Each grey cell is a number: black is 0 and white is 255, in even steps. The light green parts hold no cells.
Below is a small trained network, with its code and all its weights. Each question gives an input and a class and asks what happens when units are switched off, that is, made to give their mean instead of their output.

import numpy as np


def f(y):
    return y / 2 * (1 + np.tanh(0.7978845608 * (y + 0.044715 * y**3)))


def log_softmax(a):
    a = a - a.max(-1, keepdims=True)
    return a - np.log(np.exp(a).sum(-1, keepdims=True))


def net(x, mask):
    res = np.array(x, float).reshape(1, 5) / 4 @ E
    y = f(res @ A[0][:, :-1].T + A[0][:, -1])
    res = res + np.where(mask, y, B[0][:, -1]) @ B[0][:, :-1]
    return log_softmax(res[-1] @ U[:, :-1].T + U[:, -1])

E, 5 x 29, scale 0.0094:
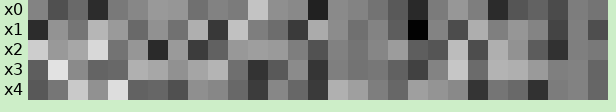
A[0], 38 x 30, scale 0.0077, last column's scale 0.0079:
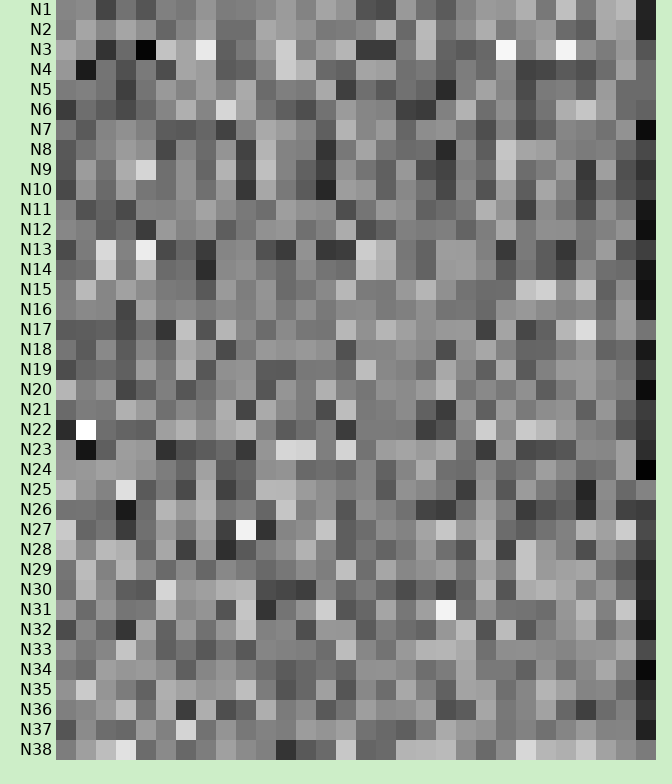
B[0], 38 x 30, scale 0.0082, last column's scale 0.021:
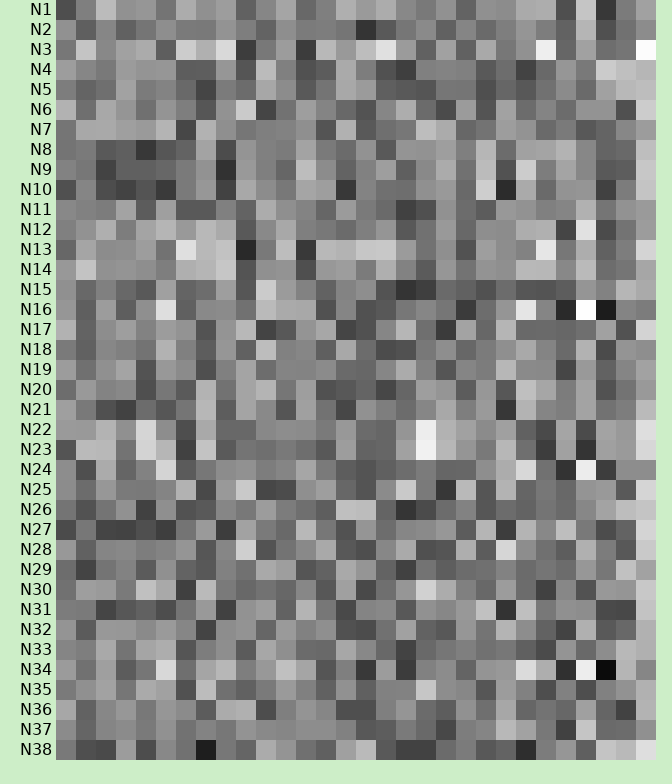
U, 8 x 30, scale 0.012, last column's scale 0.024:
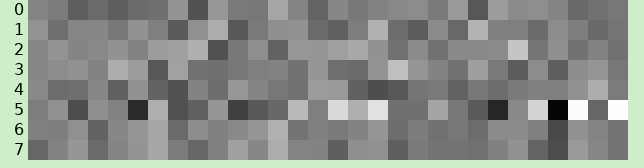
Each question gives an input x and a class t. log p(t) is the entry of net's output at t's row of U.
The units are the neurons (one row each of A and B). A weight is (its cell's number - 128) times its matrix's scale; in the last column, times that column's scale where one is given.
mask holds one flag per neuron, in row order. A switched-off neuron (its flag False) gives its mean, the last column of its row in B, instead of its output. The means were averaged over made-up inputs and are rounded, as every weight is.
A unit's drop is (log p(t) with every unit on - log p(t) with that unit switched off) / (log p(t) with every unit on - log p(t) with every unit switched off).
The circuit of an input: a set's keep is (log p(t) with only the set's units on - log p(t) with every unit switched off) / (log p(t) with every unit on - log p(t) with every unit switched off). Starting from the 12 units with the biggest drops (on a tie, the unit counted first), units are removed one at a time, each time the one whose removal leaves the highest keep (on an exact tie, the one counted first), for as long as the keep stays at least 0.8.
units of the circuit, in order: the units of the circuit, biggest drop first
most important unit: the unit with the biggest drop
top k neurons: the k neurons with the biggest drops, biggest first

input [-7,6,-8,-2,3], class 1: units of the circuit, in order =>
N17
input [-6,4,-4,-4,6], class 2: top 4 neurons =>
N13; N14; N26; N5
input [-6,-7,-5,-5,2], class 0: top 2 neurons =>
N31; N27
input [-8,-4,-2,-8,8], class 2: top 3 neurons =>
N13; N14; N22
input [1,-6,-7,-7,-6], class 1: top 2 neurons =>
N17; N32
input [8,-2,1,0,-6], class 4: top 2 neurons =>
N26; N4
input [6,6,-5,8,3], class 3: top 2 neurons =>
N22; N30
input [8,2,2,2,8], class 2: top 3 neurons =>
N13; N14; N38
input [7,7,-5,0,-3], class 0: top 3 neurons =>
N10; N9; N8
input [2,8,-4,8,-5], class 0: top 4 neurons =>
N10; N9; N8; N21
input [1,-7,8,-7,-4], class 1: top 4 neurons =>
N25; N28; N10; N9
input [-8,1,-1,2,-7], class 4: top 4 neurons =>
N38; N15; N13; N29
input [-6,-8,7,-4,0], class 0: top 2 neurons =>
N31; N27
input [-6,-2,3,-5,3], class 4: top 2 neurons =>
N38; N22
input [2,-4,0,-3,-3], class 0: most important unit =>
N27
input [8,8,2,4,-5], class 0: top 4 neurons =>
N10; N9; N8; N21
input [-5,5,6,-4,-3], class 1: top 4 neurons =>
N25; N36; N27; N28
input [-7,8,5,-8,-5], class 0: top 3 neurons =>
N10; N21; N9
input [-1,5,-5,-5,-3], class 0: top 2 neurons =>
N10; N21
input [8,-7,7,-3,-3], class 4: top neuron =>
N4
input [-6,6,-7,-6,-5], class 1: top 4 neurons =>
N17; N6; N32; N27
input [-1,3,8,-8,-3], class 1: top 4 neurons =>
N25; N28; N36; N22
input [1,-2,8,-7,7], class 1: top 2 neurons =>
N25; N28
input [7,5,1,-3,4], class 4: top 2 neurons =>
N4; N26
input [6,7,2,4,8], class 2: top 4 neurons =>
N13; N14; N27; N31
